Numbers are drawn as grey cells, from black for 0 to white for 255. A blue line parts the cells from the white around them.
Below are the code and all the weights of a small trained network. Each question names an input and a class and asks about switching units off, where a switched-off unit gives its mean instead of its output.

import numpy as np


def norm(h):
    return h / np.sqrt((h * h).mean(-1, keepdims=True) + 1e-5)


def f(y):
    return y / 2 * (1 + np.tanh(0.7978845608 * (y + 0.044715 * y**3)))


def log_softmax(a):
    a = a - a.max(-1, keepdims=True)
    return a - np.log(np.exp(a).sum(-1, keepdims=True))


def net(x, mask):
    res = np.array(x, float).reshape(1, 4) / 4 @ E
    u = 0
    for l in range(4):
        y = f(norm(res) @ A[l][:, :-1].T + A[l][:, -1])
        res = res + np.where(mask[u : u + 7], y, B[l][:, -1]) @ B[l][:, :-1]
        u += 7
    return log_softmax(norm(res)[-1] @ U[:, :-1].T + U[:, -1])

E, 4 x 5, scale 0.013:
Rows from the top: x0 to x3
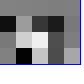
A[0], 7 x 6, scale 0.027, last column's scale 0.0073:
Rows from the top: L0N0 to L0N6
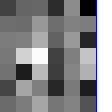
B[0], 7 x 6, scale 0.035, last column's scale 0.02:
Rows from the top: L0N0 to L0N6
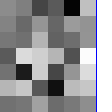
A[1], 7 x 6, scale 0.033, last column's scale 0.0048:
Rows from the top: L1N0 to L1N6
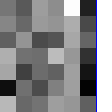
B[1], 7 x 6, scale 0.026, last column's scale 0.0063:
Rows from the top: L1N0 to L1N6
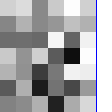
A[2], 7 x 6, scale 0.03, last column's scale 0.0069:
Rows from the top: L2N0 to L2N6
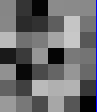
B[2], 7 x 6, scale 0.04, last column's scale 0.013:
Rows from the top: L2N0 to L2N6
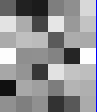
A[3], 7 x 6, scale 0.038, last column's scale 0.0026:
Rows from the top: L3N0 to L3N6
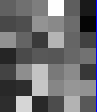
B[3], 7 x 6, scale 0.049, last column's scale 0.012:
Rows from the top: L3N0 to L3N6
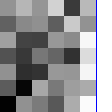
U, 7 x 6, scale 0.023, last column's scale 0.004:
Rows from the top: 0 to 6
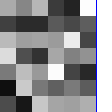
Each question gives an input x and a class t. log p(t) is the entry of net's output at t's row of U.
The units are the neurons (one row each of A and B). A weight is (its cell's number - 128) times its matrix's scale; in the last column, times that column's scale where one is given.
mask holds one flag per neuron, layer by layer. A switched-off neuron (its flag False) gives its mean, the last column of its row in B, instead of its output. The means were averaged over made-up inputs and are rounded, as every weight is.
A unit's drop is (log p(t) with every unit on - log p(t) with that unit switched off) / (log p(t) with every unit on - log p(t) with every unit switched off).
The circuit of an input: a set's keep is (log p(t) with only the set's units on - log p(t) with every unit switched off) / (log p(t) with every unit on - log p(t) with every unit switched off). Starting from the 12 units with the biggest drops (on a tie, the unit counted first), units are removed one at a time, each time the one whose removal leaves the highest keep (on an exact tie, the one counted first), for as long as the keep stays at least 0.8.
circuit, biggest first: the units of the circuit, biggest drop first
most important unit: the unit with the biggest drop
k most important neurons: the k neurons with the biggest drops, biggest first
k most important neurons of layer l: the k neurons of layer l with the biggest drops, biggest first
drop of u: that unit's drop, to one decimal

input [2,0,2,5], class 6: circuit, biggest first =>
(L0N4)
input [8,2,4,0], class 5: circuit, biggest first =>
(L0N3; L0N5)
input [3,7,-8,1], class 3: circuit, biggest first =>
(L0N3; L2N4)
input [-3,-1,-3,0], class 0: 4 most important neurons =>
(L0N5; L0N4; L0N0; L0N3)
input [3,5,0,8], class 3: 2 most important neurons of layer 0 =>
(L0N3; L0N0)
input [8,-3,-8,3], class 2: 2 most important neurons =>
(L0N3; L0N0)
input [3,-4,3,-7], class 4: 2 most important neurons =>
(L0N4; L0N5)
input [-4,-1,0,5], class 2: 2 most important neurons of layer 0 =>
(L0N3; L0N4)
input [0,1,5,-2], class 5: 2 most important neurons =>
(L0N5; L2N3)
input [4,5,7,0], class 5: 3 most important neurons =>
(L0N3; L0N5; L2N3)
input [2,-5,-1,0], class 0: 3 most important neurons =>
(L0N4; L0N5; L0N3)
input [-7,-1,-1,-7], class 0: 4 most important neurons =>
(L0N4; L0N5; L0N3; L0N0)
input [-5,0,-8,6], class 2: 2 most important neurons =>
(L0N3; L1N0)
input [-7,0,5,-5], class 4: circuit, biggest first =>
(L0N3)
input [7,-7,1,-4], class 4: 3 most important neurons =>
(L0N4; L0N5; L0N0)
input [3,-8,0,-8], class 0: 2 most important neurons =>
(L0N4; L0N3)
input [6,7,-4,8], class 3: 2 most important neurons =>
(L0N3; L0N0)
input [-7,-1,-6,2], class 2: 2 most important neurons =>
(L0N3; L0N0)
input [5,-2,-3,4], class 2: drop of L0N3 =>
0.5
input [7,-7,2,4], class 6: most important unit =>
L0N0
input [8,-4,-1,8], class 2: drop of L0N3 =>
0.6
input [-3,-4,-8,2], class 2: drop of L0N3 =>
0.9
